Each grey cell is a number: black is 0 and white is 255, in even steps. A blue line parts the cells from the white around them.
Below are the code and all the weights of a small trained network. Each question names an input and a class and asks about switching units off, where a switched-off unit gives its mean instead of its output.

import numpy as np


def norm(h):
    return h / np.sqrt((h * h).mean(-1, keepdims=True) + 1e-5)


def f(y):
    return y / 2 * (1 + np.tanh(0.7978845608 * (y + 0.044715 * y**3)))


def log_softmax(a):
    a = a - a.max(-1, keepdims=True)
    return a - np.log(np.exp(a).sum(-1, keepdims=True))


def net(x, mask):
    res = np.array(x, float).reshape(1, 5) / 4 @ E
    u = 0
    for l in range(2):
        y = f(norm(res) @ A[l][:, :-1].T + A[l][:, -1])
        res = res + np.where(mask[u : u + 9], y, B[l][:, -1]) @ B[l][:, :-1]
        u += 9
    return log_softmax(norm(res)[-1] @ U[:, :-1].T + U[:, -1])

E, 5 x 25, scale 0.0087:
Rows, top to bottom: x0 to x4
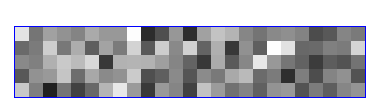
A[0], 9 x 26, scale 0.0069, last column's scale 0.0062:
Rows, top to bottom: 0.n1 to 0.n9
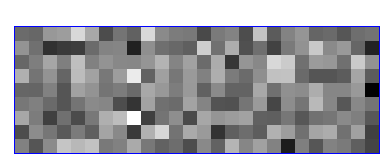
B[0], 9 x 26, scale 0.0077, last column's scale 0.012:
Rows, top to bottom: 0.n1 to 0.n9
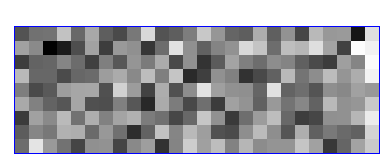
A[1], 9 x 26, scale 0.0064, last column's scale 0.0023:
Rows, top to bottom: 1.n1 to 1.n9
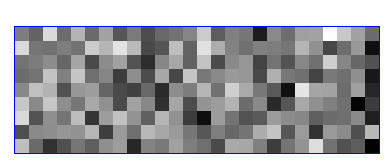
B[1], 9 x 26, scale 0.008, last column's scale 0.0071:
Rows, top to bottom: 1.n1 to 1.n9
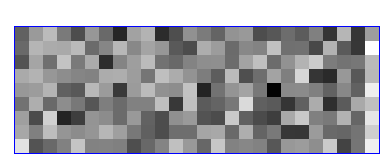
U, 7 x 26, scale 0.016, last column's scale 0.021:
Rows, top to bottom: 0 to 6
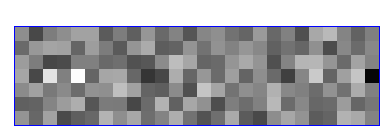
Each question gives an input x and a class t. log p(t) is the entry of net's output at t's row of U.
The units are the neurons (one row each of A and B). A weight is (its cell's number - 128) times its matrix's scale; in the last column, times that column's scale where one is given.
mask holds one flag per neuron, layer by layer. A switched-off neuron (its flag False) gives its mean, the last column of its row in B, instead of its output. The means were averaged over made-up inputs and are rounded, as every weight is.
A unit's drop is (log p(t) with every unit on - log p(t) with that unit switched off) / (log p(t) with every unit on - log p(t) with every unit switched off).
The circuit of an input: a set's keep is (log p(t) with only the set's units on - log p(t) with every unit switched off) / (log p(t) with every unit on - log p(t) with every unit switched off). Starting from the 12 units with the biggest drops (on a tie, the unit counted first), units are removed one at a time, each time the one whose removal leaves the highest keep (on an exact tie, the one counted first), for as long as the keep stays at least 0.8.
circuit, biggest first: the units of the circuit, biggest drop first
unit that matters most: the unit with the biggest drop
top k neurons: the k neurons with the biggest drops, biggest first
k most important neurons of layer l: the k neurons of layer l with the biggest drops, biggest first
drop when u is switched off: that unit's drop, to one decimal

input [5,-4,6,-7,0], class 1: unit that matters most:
1.n6
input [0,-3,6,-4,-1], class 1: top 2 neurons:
1.n6, 0.n2
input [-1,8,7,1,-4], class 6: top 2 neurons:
0.n4, 0.n3
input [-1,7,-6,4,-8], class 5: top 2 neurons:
0.n4, 0.n8
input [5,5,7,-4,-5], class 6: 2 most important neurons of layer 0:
0.n4, 0.n3
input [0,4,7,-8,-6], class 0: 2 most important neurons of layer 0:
0.n1, 0.n4
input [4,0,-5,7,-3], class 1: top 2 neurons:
0.n2, 1.n5
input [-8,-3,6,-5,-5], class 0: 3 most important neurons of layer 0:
0.n1, 0.n3, 0.n9
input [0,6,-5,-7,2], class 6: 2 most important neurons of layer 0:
0.n1, 0.n7
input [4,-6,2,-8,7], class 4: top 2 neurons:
0.n7, 1.n2
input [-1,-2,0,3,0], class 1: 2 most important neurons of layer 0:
0.n9, 0.n6
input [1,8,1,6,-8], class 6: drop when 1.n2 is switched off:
0.0
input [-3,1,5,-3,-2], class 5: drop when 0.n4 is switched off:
0.1
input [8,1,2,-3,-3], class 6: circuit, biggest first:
0.n4
